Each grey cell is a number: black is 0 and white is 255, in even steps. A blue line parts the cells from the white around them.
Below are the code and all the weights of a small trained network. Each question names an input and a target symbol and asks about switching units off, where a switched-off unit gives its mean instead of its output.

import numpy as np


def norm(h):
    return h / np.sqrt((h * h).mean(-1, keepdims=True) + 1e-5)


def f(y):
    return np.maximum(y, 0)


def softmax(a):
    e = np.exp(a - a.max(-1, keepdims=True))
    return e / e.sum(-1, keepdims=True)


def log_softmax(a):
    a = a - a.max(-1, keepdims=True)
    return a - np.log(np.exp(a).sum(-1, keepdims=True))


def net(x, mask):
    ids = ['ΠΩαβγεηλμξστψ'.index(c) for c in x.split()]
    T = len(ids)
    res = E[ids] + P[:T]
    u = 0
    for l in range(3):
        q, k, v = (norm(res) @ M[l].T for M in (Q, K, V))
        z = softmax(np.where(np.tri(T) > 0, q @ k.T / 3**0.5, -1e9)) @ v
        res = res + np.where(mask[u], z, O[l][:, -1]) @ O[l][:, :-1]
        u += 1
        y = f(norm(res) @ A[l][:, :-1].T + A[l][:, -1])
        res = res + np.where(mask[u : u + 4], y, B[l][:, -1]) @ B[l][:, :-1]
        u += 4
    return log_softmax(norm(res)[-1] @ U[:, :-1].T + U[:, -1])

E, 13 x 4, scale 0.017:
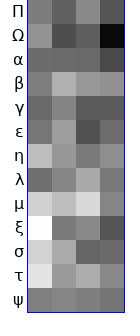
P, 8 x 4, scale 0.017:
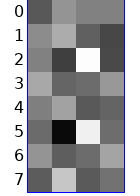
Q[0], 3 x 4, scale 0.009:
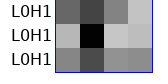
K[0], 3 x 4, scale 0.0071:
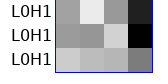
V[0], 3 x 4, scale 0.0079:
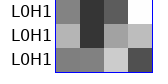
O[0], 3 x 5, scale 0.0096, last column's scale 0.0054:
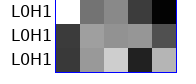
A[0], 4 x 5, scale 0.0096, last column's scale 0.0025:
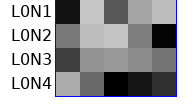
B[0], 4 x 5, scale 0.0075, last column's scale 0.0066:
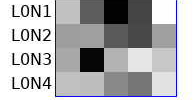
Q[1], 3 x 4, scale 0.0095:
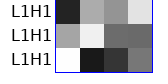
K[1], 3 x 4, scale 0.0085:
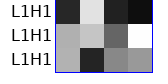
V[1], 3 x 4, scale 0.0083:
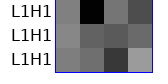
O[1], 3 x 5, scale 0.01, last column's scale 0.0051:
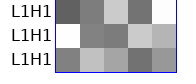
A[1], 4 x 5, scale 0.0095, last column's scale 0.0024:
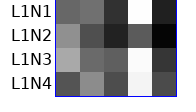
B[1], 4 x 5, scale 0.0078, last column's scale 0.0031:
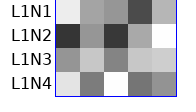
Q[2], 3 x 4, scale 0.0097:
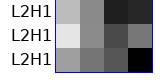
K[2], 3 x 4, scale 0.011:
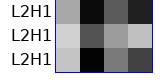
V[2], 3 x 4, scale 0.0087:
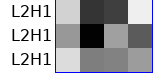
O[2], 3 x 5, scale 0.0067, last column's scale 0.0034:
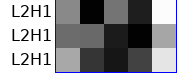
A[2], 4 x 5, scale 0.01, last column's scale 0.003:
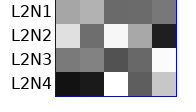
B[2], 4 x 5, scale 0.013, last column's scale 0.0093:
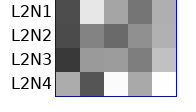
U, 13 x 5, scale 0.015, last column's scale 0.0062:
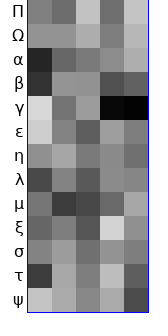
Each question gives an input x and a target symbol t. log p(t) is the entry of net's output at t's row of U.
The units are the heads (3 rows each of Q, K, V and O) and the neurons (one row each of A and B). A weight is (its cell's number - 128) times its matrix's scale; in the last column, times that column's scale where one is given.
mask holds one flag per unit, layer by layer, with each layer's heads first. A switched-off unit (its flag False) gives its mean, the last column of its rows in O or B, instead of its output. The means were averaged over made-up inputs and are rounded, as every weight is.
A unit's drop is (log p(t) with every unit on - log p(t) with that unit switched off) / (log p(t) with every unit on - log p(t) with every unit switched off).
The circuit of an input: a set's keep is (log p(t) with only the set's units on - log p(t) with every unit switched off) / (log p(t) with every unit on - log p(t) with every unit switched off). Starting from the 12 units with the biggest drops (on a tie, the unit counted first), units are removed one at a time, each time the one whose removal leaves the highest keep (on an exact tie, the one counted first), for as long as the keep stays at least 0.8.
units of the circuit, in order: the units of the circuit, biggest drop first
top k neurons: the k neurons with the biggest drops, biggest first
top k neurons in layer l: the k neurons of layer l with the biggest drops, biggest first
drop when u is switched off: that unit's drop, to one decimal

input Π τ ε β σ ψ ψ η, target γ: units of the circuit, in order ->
(L2H1, L0N1)
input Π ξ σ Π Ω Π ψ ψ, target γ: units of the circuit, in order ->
(L0H1)
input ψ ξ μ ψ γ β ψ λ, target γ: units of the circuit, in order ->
(L0H1, L2H1)
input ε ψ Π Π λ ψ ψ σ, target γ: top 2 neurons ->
(L1N1, L0N1)
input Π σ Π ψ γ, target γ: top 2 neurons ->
(L0N3, L0N4)
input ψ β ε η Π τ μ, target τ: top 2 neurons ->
(L2N2, L2N4)
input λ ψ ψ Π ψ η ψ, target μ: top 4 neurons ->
(L0N1, L1N1, L2N4, L0N3)
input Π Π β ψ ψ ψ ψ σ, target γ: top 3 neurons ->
(L0N3, L1N1, L0N1)
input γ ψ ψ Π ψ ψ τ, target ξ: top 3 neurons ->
(L2N2, L2N4, L0N3)
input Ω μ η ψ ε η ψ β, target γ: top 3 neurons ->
(L0N3, L0N1, L1N1)
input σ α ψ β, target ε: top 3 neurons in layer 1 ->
(L1N3, L1N1, L1N4)
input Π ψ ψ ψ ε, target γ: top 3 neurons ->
(L0N3, L0N4, L1N1)
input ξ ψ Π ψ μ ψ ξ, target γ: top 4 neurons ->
(L0N3, L2N4, L1N2, L2N2)
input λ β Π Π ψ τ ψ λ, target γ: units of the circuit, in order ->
(L0H1)
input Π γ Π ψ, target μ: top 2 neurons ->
(L0N1, L0N3)
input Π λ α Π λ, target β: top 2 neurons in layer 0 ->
(L0N1, L0N4)
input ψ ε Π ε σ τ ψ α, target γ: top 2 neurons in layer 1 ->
(L1N1, L1N4)
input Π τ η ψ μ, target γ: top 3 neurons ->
(L0N3, L1N1, L0N4)
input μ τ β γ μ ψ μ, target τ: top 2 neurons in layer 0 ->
(L0N1, L0N2)
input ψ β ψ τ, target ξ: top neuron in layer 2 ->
(L2N2)
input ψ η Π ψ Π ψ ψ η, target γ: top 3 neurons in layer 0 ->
(L0N3, L0N4, L0N1)
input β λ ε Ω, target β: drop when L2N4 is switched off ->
0.2
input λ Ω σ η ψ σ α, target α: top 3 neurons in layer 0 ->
(L0N1, L0N3, L0N4)
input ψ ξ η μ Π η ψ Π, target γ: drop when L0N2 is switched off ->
0.1
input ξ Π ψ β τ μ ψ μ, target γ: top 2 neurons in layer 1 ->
(L1N1, L1N4)
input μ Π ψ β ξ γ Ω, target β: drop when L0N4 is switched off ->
0.5
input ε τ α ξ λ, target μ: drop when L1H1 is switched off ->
0.1
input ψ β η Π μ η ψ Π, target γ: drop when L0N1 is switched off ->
0.2
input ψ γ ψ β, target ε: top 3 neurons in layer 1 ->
(L1N3, L1N1, L1N2)
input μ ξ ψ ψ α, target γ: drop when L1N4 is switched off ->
0.0
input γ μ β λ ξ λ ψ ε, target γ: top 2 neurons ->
(L0N3, L0N1)
